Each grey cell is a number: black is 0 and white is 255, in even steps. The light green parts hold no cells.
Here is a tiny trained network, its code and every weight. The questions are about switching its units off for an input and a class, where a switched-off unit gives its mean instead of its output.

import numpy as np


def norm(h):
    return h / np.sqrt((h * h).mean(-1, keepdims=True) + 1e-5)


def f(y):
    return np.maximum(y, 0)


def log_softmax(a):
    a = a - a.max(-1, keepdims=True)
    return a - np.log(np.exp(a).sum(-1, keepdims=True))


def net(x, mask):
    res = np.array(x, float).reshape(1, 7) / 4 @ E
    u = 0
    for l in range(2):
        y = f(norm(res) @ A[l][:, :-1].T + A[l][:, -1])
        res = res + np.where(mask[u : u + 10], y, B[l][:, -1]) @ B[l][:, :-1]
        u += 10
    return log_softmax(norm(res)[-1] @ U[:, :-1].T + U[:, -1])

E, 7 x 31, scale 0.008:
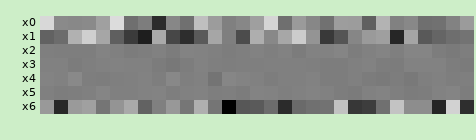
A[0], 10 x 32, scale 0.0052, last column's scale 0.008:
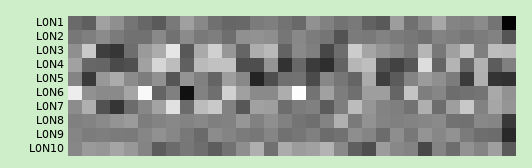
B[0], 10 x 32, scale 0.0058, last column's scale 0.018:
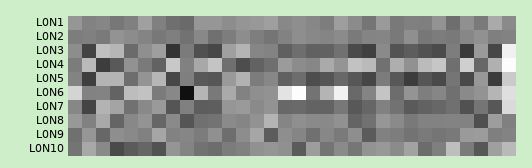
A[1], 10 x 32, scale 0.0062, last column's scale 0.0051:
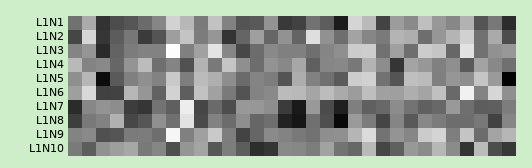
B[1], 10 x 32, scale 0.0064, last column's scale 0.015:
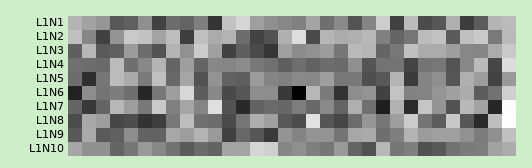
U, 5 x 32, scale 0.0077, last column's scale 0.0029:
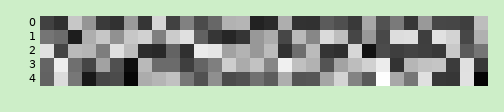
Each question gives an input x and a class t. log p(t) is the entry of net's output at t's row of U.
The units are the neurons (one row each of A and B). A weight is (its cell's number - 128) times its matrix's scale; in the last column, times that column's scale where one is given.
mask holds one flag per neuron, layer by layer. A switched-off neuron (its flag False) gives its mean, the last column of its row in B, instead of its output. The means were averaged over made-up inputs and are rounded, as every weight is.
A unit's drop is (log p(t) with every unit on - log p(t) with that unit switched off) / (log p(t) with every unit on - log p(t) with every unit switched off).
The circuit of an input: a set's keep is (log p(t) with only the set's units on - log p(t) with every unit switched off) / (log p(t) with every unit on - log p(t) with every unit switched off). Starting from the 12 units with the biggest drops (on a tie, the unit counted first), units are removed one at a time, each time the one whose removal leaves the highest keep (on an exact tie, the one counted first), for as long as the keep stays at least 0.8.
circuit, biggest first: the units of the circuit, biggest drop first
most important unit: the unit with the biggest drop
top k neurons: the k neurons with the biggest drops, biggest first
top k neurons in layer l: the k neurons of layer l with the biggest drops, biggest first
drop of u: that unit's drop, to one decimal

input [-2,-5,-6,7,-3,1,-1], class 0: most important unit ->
L0N3
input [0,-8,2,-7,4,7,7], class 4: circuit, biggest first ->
L0N4; L1N1
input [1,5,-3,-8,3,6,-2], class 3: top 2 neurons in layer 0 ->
L0N4; L0N3
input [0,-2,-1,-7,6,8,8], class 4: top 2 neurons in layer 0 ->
L0N4; L0N6
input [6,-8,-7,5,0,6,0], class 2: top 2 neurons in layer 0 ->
L0N3; L0N7
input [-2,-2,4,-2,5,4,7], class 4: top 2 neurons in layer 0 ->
L0N4; L0N6
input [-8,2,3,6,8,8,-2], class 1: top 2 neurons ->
L0N3; L1N2
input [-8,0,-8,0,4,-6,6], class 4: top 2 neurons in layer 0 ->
L0N3; L0N4
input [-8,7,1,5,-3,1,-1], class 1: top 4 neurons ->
L0N3; L1N2; L0N5; L0N7
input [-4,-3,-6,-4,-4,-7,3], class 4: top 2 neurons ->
L0N4; L0N6
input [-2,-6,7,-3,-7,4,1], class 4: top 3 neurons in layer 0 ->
L0N4; L0N6; L0N5
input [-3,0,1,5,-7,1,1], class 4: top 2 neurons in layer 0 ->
L0N3; L0N7
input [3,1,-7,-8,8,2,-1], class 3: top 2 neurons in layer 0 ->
L0N3; L0N6
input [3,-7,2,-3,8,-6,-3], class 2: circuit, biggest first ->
L0N3
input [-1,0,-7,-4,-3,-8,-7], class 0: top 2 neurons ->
L0N4; L0N6
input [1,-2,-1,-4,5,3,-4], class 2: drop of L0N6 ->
0.0
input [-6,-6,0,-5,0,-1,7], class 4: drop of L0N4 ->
1.8
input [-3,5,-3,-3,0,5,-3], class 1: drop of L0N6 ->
0.5
